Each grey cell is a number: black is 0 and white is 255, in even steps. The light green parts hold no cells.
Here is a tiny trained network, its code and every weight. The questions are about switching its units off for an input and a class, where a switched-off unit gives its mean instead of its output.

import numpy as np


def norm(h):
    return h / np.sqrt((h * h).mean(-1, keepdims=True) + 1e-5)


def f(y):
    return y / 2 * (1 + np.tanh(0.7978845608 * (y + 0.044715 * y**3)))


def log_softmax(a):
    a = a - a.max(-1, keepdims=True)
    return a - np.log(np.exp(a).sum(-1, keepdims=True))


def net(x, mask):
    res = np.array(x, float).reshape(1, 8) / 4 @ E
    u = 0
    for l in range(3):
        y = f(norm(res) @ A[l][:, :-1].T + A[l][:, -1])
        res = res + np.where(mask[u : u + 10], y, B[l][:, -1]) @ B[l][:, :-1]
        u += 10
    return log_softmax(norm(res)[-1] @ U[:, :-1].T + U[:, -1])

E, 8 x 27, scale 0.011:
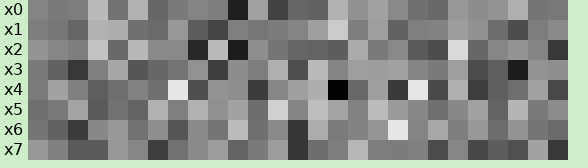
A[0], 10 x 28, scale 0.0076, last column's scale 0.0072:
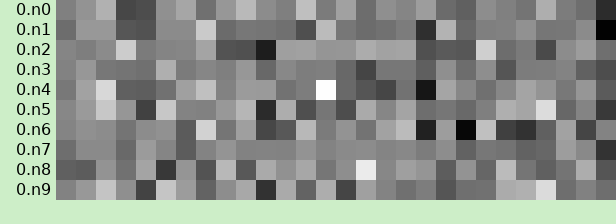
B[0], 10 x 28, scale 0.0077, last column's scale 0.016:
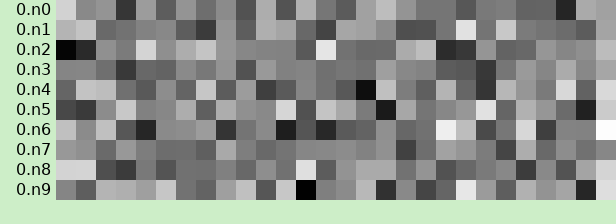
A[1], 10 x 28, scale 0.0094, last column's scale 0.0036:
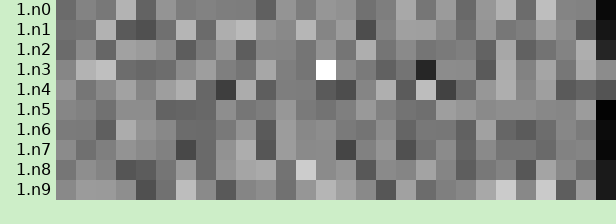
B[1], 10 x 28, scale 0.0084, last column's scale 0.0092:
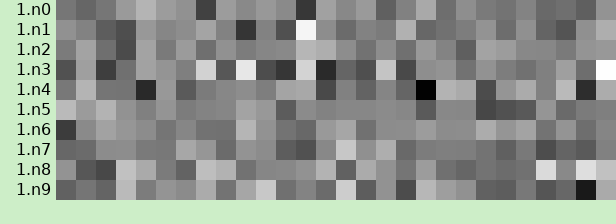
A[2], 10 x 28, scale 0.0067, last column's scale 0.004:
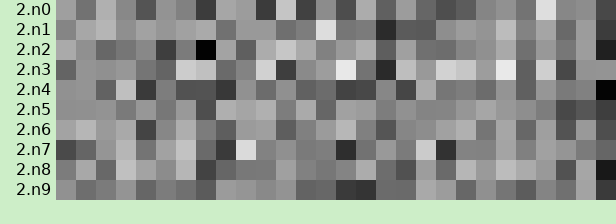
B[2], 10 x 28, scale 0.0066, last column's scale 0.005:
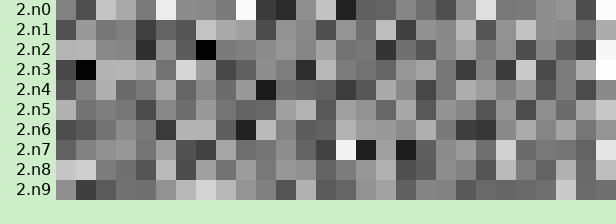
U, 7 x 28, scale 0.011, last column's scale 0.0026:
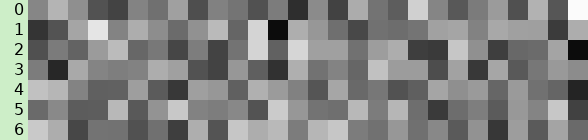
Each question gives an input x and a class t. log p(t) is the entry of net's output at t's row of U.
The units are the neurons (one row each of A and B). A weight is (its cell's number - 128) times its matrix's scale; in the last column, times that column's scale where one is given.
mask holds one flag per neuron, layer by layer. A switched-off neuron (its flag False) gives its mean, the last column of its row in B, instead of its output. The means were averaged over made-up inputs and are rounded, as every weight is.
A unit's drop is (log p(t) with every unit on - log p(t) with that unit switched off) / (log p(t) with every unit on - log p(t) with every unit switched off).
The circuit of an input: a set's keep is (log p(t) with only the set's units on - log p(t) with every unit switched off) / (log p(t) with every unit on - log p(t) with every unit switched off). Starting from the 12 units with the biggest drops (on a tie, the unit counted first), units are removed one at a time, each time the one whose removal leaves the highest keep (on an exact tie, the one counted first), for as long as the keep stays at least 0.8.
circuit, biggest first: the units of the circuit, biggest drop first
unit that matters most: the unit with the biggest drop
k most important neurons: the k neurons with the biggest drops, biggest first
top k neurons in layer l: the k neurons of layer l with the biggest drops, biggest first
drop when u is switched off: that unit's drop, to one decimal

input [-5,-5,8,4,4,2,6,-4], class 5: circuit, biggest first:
(0.n9 1.n8)
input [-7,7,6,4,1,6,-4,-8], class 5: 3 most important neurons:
(0.n2 0.n9 1.n3)
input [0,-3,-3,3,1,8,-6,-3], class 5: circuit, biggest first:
(1.n8 0.n9)
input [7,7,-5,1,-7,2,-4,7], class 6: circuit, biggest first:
(0.n8)
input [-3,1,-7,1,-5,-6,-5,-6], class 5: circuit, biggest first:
(0.n6 1.n3)
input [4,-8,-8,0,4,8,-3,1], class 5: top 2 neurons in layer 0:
(0.n6 0.n9)
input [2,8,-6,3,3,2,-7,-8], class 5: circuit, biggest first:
(0.n6 0.n9)
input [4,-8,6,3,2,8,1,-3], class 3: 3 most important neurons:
(0.n0 0.n5 1.n1)
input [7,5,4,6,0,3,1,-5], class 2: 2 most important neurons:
(0.n9 0.n2)
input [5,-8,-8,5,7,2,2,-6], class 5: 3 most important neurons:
(0.n6 0.n9 1.n8)
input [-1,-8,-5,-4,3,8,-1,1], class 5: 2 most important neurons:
(0.n6 1.n8)
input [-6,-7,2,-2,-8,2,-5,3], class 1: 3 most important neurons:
(0.n9 0.n5 2.n0)
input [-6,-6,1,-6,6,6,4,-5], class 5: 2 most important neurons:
(0.n6 1.n8)
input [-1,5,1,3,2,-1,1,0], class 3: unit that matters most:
0.n2
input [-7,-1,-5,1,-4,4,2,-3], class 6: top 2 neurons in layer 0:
(0.n8 0.n4)
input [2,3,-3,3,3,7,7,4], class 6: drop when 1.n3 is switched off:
0.1
